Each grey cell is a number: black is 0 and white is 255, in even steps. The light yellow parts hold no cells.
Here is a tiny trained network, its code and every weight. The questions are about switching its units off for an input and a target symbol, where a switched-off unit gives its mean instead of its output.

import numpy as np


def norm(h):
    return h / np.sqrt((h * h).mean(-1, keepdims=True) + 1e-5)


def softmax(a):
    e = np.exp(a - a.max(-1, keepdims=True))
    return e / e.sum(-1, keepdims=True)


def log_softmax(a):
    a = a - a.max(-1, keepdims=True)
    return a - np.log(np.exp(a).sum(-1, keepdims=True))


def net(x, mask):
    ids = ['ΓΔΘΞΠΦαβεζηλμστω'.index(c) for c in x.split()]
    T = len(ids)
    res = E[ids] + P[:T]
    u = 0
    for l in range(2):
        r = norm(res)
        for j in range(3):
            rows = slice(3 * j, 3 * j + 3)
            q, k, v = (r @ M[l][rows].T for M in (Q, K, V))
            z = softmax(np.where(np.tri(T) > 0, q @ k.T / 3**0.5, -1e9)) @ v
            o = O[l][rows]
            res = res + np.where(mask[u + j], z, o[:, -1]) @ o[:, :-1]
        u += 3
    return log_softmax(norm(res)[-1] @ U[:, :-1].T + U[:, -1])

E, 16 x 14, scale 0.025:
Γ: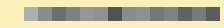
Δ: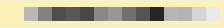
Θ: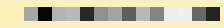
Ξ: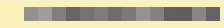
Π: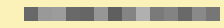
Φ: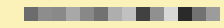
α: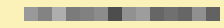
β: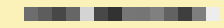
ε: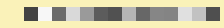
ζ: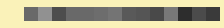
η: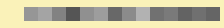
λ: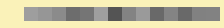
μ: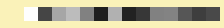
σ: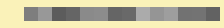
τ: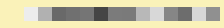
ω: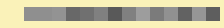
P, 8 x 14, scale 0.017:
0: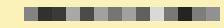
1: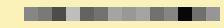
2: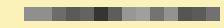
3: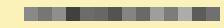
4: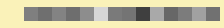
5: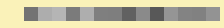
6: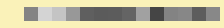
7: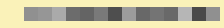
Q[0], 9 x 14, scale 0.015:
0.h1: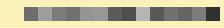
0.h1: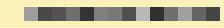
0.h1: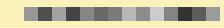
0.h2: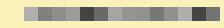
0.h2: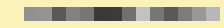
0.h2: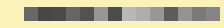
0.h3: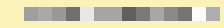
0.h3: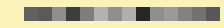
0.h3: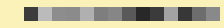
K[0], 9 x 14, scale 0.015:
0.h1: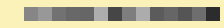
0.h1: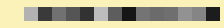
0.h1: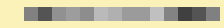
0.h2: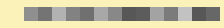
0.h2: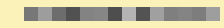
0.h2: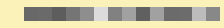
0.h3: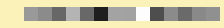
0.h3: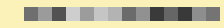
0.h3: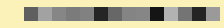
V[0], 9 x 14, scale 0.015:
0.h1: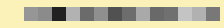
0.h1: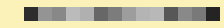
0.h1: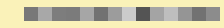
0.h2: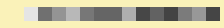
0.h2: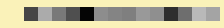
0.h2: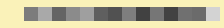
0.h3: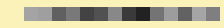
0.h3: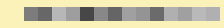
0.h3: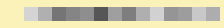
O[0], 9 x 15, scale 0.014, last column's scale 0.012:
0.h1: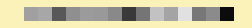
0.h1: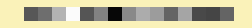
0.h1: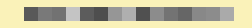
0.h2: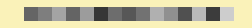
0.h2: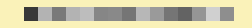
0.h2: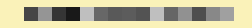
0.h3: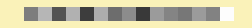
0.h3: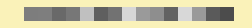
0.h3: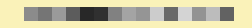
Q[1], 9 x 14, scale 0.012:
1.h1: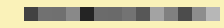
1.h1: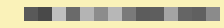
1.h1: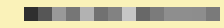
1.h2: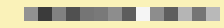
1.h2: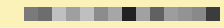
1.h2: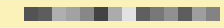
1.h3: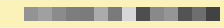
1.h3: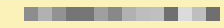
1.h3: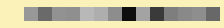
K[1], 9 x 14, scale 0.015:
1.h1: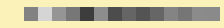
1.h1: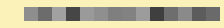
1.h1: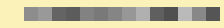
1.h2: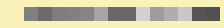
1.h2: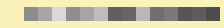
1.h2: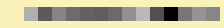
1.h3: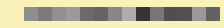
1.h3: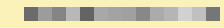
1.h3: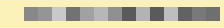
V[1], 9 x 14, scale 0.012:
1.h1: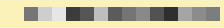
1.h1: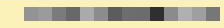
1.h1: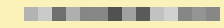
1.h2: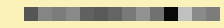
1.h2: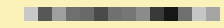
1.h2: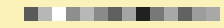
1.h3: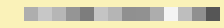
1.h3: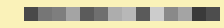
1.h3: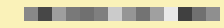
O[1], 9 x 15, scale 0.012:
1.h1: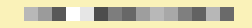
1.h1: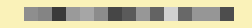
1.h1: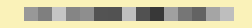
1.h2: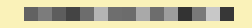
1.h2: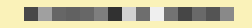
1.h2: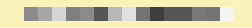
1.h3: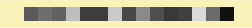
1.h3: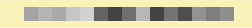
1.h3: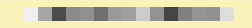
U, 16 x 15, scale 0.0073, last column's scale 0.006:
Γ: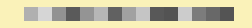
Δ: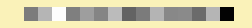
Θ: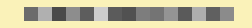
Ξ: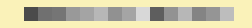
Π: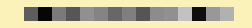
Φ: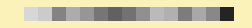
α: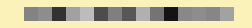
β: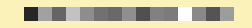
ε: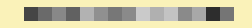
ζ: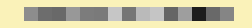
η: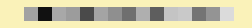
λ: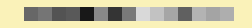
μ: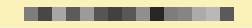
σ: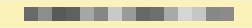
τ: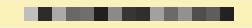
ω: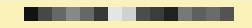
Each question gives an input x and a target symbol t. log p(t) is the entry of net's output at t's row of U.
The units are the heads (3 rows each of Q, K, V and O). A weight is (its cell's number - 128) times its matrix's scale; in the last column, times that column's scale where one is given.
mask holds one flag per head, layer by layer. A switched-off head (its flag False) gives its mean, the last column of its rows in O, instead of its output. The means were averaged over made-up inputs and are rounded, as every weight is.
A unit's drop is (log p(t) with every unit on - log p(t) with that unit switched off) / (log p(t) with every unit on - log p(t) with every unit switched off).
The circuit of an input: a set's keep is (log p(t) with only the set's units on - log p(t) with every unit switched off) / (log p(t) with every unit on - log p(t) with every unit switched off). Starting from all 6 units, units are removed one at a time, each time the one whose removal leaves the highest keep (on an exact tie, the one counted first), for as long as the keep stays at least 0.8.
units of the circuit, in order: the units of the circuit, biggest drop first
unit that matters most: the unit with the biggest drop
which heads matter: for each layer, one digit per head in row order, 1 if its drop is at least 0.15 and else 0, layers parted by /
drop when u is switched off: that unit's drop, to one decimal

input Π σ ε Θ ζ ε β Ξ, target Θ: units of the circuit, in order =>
(0.h3)
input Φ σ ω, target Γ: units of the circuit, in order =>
(0.h1, 1.h3, 1.h1)
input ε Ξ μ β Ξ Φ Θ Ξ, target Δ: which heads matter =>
111 / 011
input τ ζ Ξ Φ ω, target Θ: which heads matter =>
101 / 000
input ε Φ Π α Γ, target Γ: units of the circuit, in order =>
(0.h1, 1.h3)
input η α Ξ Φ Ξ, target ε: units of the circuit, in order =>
(0.h3, 0.h2, 1.h1)
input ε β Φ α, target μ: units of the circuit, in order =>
(0.h3, 0.h1, 1.h2, 1.h3)
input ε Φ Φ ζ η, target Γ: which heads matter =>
100 / 001
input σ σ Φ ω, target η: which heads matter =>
110 / 010
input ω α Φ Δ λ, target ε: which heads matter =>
011 / 101
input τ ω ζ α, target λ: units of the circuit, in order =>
(0.h3, 1.h2)
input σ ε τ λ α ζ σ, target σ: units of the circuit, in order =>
(0.h1, 1.h3)
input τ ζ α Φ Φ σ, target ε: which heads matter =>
111 / 101
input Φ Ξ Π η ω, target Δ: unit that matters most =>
0.h1
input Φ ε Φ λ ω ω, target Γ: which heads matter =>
111 / 001
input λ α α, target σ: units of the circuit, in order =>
(0.h1, 1.h3, 0.h2)
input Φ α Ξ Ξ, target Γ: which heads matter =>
100 / 001
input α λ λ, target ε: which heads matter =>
111 / 001
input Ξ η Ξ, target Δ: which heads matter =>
110 / 011
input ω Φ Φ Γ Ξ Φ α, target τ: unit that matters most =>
0.h3
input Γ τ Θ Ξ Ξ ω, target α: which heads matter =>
101 / 101
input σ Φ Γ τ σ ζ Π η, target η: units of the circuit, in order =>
(0.h1, 0.h2, 1.h2)
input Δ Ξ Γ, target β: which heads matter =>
101 / 001
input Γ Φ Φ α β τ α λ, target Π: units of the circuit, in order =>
(0.h2, 1.h3)
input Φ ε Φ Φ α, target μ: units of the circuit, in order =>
(0.h3, 0.h1, 1.h3, 1.h2)
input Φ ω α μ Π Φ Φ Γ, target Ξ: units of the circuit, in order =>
(0.h2, 0.h3)
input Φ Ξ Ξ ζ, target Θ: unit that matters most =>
0.h3
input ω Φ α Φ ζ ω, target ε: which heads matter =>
101 / 101
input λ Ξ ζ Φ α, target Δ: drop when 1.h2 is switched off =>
0.4
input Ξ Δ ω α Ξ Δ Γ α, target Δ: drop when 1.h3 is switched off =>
0.3
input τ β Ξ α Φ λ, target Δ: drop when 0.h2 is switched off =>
0.6
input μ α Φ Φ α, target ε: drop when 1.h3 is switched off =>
0.3
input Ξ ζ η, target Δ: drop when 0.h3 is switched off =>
0.2
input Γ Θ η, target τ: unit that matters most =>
0.h1
